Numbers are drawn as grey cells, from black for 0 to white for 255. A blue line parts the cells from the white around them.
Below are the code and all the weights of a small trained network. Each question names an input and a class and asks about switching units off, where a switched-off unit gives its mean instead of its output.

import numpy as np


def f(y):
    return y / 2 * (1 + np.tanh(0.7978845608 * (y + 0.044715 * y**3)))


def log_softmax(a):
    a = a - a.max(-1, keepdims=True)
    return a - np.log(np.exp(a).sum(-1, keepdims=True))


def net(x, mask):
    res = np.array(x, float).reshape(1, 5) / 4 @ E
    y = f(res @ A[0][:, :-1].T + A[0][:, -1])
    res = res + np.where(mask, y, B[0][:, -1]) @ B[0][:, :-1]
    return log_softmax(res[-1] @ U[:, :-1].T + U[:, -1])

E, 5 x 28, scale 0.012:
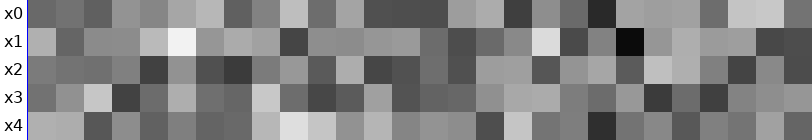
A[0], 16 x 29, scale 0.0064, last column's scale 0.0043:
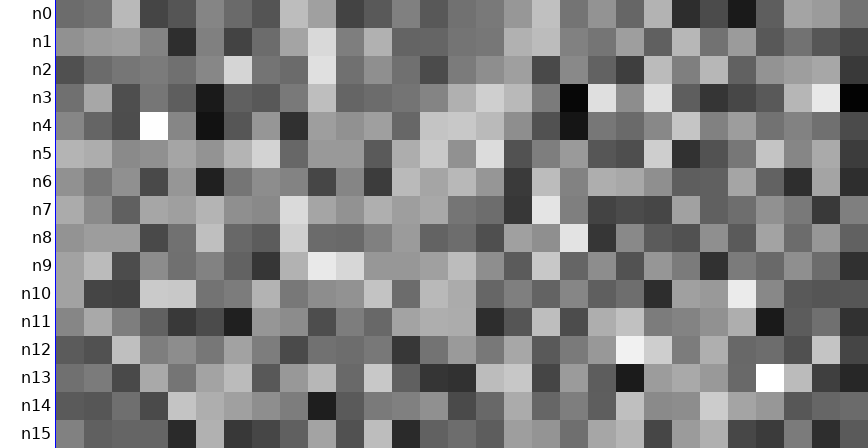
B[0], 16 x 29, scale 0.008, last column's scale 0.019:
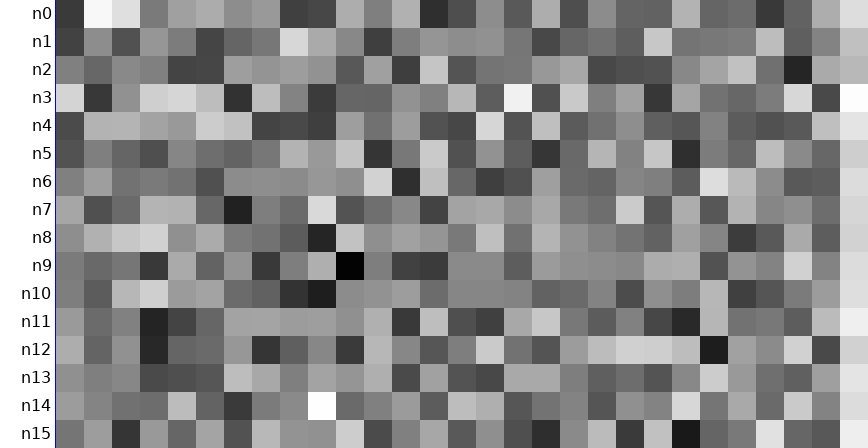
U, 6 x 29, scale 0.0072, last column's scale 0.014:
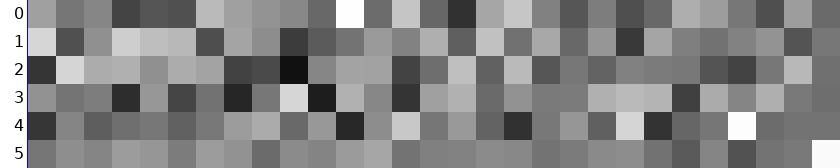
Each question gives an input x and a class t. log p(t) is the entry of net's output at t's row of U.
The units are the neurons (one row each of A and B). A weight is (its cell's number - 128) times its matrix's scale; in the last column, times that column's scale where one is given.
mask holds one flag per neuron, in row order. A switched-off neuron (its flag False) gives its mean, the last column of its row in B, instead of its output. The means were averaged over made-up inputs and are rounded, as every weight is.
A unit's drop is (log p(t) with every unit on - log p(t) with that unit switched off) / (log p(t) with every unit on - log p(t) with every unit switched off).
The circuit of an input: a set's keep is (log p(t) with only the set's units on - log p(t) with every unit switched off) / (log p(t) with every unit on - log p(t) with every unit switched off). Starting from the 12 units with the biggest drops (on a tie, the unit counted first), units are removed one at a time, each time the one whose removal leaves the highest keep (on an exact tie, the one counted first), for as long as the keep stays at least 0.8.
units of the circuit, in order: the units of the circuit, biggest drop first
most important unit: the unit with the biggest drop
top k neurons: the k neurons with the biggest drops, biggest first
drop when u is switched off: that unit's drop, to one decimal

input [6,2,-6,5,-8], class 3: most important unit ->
n14
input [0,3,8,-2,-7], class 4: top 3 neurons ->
(n15, n9, n7)
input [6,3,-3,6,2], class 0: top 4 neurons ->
(n13, n4, n2, n10)
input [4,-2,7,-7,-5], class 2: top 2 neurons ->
(n4, n5)
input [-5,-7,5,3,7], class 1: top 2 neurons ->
(n3, n12)
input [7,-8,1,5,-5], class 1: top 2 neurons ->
(n3, n11)
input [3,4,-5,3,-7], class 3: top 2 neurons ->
(n14, n3)
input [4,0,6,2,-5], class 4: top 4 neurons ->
(n15, n9, n7, n11)
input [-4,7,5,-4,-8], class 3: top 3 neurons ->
(n14, n3, n12)
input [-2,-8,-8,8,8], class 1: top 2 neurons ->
(n3, n4)
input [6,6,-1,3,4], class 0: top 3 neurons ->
(n13, n3, n2)
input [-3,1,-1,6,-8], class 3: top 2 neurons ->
(n12, n14)
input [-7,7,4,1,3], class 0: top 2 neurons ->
(n11, n3)
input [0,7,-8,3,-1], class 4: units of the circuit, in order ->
(n5)
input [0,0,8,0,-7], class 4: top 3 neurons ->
(n15, n9, n7)
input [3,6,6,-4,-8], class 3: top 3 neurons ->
(n14, n3, n12)
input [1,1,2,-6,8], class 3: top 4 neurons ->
(n9, n7, n0, n8)
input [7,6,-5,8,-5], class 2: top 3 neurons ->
(n8, n11, n3)
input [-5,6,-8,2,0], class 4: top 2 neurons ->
(n5, n3)
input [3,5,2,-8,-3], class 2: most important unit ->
n3
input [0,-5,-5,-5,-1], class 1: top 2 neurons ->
(n3, n0)
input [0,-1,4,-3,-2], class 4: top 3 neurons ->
(n0, n15, n8)
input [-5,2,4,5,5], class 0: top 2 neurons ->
(n11, n4)
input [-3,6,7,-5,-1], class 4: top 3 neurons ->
(n15, n3, n1)
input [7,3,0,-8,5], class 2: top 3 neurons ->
(n4, n10, n11)
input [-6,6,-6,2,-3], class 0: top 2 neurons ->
(n6, n3)
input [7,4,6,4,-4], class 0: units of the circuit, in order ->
(n13)
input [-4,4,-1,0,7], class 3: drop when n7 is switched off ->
0.2
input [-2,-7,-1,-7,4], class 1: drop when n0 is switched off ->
0.5
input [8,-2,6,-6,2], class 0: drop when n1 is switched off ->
0.0
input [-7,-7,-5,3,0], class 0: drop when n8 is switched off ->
0.1
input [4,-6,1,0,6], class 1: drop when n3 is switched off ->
2.3
